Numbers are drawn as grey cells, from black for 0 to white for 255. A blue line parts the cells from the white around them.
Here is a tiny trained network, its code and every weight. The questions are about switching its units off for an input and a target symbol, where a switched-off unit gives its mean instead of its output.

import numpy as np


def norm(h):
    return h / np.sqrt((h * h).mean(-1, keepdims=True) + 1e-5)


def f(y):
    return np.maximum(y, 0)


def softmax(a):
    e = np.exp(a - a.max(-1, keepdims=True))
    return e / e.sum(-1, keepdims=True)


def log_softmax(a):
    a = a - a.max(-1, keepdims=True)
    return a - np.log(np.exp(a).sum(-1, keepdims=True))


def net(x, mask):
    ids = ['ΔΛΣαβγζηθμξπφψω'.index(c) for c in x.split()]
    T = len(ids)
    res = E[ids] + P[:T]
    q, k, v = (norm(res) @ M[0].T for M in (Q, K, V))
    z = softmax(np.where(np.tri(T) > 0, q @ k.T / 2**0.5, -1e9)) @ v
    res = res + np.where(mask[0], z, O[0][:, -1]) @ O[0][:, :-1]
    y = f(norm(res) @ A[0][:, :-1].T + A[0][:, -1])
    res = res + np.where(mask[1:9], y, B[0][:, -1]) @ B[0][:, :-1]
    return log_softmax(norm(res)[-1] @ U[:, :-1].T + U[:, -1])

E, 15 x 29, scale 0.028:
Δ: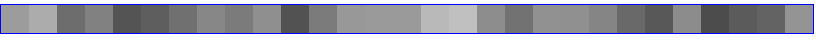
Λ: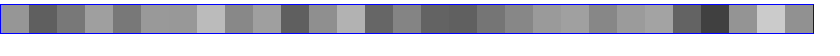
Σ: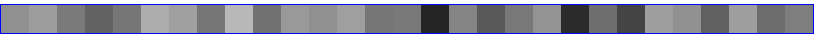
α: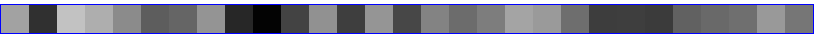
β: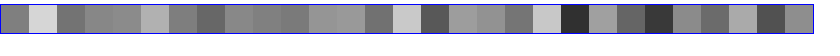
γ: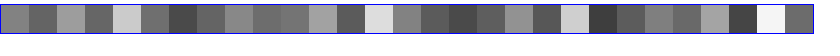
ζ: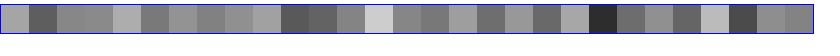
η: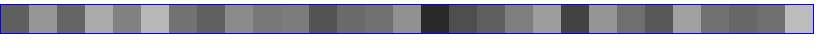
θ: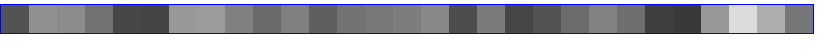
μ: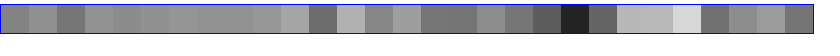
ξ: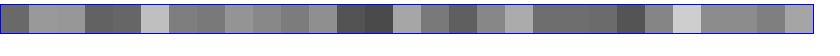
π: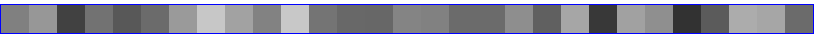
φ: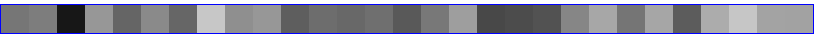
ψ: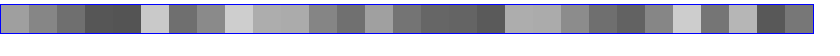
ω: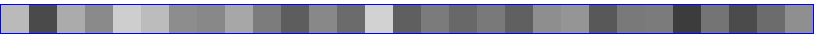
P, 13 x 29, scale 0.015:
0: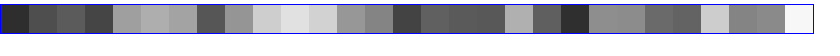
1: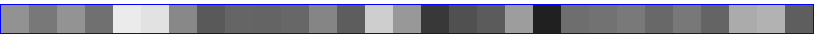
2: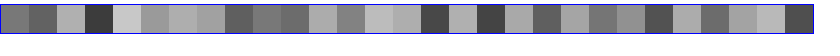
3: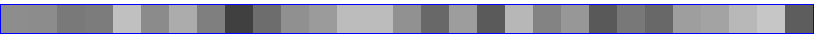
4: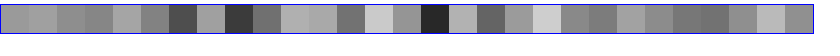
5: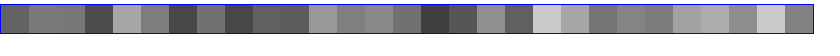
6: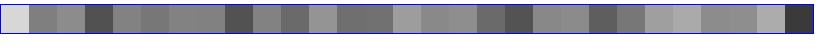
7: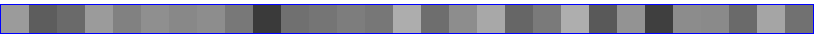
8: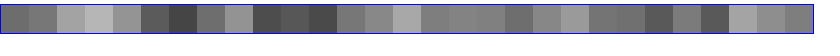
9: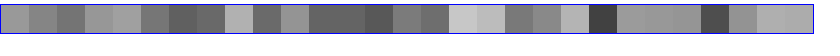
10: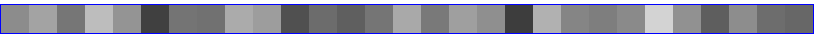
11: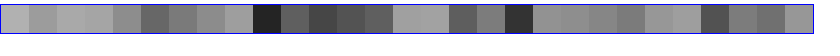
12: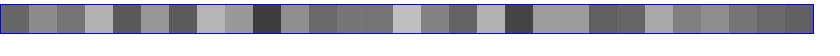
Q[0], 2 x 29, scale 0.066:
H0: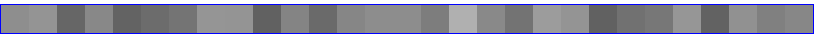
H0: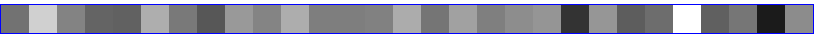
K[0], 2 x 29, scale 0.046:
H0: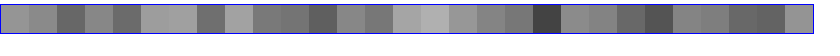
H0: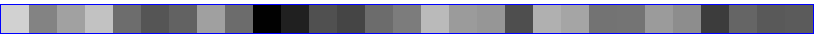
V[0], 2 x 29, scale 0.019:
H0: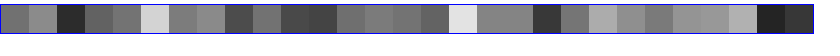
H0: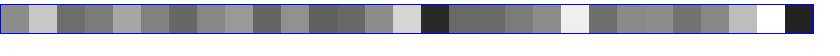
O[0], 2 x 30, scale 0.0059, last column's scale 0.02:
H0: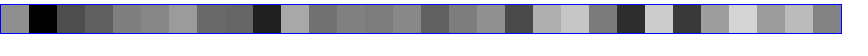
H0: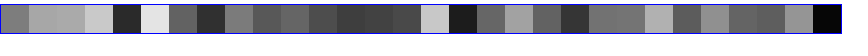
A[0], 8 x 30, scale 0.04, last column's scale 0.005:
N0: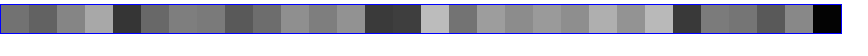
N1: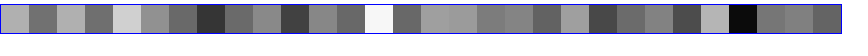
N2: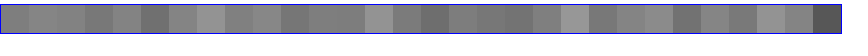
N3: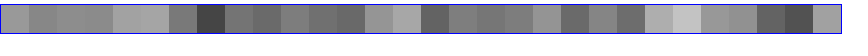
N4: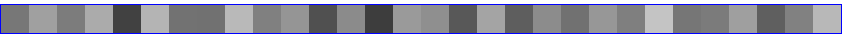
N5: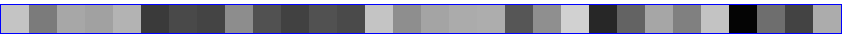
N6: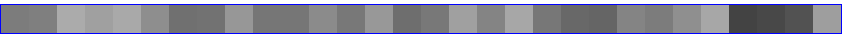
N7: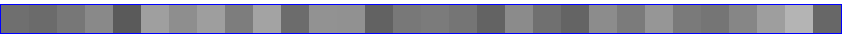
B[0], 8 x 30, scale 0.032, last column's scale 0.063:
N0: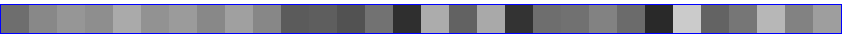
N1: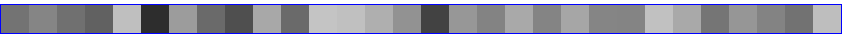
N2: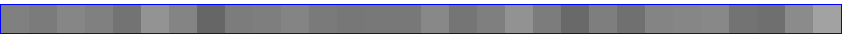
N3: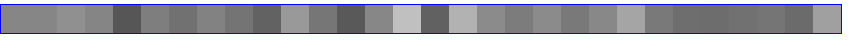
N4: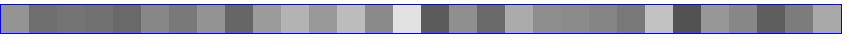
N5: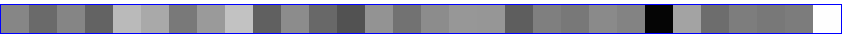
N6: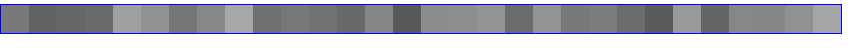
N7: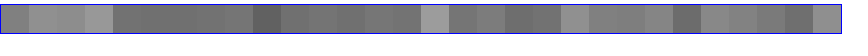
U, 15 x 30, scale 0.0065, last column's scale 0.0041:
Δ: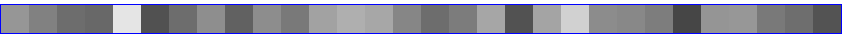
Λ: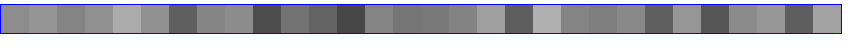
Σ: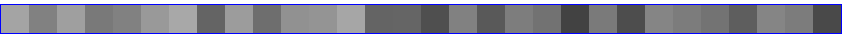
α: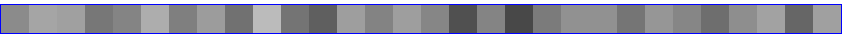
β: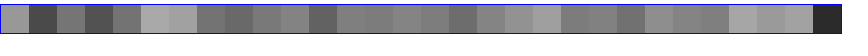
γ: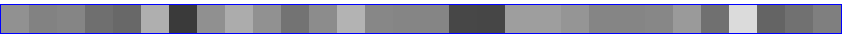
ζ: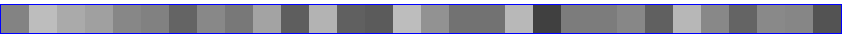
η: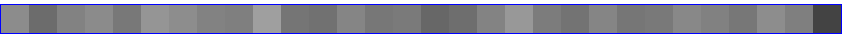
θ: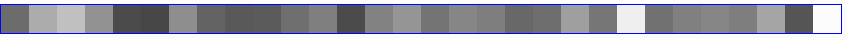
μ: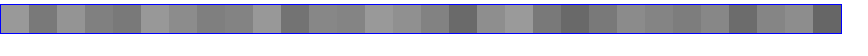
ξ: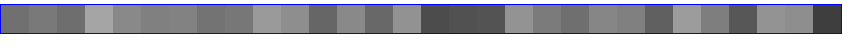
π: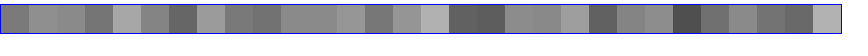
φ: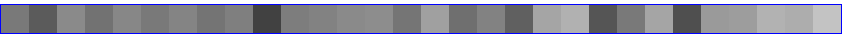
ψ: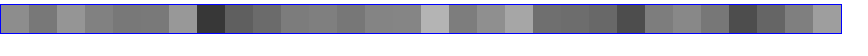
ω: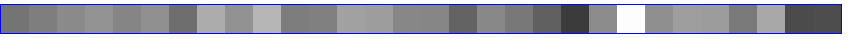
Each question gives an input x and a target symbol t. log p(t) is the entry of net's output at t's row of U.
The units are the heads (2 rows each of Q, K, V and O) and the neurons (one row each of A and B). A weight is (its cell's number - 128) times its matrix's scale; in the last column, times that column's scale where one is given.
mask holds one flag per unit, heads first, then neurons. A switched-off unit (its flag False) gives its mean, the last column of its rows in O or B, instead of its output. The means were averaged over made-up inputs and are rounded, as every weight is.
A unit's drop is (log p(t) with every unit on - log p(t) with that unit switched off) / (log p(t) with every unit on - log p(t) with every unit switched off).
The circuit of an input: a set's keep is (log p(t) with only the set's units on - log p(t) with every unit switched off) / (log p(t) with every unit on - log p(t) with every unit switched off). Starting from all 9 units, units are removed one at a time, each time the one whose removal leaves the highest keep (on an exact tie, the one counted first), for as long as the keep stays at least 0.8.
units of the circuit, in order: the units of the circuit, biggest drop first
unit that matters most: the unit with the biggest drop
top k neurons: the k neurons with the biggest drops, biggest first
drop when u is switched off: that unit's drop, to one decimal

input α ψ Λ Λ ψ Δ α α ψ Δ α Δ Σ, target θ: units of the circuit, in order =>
N5, N3
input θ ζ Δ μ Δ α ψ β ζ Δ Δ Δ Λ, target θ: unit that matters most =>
N7
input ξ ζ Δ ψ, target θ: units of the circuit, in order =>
N3, N5
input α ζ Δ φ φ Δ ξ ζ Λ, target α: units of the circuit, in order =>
H0, N0, N4, N5
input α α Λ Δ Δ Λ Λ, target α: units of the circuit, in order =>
H0, N4, N0, N5
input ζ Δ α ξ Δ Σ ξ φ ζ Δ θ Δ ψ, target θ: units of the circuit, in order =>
N5, N3
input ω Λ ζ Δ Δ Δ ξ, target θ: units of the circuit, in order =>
N3, N5
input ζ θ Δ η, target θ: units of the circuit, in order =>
N3, N5
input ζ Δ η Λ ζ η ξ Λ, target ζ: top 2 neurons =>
N5, N6
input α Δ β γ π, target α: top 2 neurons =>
N0, N4
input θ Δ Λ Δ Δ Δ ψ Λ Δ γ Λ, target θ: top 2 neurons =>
N5, N7
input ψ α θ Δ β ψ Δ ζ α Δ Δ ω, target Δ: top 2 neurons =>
N1, N0
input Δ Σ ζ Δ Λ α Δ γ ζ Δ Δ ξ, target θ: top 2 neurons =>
N3, N5
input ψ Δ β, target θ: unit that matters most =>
N3
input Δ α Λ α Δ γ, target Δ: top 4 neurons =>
N1, N0, N6, N3
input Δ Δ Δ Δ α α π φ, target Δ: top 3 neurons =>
N5, N0, N3
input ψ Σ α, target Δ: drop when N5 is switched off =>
-0.2
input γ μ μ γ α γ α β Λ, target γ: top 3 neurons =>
N4, N5, N6
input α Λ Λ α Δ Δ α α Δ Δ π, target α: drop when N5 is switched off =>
0.2
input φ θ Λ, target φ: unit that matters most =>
N5
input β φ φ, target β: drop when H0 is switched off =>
1.0
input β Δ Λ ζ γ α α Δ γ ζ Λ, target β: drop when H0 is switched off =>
1.1
